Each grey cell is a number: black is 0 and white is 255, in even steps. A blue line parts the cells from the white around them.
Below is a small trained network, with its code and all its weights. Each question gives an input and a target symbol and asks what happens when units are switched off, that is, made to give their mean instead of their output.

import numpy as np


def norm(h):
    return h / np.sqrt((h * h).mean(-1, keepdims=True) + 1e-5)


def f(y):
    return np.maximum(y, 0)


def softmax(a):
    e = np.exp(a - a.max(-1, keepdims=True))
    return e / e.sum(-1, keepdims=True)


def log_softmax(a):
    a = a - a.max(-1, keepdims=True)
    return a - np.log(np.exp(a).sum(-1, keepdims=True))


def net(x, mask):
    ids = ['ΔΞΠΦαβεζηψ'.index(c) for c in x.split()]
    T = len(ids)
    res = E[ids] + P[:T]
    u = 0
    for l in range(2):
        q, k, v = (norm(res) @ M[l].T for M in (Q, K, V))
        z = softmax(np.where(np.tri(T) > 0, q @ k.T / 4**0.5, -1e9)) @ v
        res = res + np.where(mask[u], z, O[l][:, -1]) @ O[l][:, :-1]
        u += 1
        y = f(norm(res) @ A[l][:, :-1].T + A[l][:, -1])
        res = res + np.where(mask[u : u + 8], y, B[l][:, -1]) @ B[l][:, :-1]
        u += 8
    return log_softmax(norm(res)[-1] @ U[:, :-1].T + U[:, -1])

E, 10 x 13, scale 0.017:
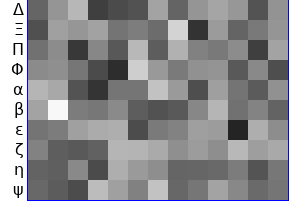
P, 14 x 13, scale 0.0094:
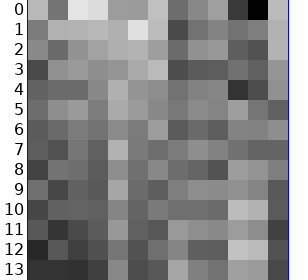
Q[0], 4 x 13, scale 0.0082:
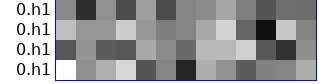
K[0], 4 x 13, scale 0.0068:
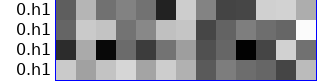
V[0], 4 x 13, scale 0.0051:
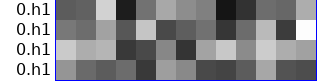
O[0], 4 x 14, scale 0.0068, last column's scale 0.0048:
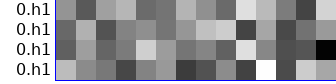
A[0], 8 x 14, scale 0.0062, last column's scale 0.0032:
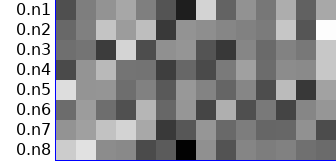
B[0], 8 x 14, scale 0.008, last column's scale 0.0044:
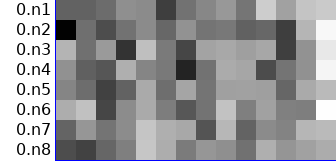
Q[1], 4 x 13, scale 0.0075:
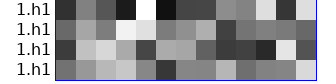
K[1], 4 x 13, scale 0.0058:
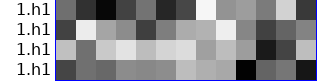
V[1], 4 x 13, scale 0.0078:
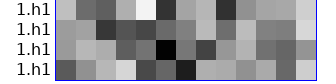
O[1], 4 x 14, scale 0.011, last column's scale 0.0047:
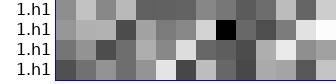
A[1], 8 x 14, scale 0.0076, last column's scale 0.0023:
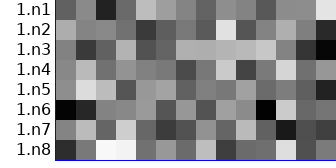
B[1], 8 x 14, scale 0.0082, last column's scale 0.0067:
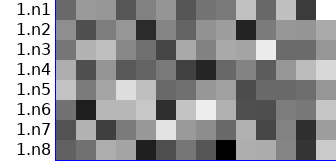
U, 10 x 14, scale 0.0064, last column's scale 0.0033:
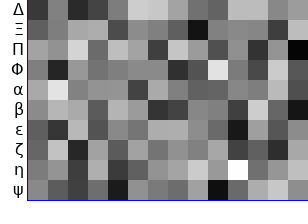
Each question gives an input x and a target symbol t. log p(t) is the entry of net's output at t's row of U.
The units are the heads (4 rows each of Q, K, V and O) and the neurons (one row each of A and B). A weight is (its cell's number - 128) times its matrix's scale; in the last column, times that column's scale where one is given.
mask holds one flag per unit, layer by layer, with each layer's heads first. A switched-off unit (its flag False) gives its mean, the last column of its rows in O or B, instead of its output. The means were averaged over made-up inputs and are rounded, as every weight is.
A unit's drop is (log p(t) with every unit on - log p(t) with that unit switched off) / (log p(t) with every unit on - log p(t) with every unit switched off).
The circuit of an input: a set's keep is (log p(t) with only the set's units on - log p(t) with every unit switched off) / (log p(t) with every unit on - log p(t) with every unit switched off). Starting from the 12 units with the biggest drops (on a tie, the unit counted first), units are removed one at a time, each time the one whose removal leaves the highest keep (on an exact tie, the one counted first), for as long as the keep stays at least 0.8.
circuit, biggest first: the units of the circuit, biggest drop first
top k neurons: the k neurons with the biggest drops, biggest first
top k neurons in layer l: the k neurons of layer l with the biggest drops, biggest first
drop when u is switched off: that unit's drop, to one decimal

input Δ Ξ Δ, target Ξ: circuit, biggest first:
[1.h1; 0.n1; 1.n8]
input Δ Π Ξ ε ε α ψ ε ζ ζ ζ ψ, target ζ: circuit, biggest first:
[1.h1; 1.n7]
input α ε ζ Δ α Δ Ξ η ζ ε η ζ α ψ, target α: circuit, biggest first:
[1.h1]
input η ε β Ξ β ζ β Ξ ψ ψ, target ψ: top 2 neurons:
[0.n7; 1.n2]
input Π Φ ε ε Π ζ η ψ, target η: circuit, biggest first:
[1.h1; 0.h1; 1.n3]
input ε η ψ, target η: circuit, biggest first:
[1.h1; 1.n3]
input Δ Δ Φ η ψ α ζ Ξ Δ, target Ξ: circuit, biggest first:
[1.h1; 1.n8]
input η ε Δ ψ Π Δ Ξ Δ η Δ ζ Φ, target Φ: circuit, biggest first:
[0.h1; 1.h1]
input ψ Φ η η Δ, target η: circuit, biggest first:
[1.h1; 0.h1]
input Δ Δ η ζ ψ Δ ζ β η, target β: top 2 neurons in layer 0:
[0.n6; 0.n8]
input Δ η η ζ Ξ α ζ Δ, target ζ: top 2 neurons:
[0.n7; 1.n7]
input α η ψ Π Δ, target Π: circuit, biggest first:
[1.h1; 1.n5]
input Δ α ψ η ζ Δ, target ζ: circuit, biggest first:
[1.n7; 1.h1]
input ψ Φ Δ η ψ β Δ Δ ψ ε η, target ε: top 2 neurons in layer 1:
[1.n6; 1.n1]
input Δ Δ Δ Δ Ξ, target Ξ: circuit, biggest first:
[1.n8]
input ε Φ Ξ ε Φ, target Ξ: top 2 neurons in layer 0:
[0.n1; 0.n6]
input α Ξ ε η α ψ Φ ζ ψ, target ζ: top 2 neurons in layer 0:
[0.n1; 0.n4]
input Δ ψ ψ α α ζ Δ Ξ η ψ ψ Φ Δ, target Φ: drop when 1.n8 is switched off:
0.0
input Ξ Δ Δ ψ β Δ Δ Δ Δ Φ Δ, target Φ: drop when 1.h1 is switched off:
0.2
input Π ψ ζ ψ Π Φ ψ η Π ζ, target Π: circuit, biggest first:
[1.h1]
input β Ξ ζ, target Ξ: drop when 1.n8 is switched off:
0.4
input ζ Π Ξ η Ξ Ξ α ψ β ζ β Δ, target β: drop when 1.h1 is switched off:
0.2
